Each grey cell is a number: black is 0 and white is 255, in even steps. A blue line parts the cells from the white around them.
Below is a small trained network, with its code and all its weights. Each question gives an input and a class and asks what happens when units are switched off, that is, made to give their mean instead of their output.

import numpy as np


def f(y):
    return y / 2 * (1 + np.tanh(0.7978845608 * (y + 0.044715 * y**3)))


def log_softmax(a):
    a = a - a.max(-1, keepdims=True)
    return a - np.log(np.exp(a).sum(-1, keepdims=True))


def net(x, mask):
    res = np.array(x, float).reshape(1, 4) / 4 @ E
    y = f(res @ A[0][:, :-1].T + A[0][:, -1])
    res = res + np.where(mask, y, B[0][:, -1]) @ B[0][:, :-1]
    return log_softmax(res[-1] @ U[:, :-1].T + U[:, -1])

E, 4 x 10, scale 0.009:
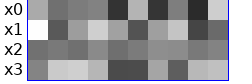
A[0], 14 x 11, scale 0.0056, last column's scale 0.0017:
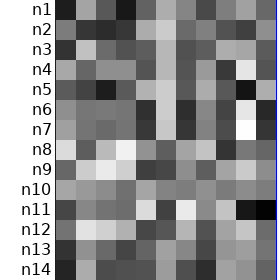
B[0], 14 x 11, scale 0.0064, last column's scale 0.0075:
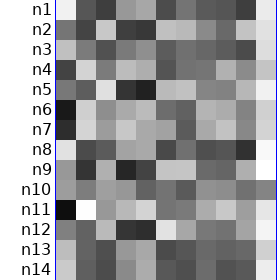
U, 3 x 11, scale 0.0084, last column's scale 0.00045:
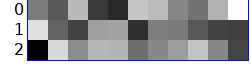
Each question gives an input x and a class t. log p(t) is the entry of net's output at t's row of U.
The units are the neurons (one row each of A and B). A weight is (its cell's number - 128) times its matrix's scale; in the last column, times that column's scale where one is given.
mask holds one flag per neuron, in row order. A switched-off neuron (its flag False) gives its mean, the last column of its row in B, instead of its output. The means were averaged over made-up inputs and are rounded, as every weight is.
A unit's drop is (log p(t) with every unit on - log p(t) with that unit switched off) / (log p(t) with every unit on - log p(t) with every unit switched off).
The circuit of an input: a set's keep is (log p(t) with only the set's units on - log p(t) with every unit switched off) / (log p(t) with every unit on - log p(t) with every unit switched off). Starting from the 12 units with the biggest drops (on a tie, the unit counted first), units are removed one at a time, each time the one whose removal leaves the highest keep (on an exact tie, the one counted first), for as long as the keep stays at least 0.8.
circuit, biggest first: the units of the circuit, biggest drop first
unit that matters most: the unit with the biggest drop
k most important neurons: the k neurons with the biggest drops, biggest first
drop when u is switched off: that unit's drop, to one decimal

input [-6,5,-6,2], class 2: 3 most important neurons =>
[n11, n1, n14]
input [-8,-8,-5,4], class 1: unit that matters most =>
n1
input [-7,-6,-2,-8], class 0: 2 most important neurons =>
[n5, n2]
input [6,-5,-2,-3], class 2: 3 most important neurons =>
[n7, n6, n8]
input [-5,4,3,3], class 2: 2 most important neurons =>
[n11, n1]
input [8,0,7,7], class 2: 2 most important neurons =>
[n6, n7]
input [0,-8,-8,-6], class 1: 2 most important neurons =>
[n1, n14]
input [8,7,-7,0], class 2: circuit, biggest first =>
[n7, n4]
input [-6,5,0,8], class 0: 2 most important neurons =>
[n9, n12]
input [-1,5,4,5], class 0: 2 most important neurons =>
[n9, n1]
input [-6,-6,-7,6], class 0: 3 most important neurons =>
[n12, n9, n8]
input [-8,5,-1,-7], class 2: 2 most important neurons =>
[n11, n9]
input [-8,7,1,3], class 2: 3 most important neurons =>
[n11, n1, n14]
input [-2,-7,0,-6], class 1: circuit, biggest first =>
[n1]
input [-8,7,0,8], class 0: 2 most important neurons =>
[n9, n12]
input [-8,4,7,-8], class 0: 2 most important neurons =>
[n5, n2]
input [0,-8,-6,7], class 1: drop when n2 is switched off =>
0.2
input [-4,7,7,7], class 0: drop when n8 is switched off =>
-0.1
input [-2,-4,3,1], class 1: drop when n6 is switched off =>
0.0
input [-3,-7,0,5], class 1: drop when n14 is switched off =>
0.1
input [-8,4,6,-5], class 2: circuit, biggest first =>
[n11]
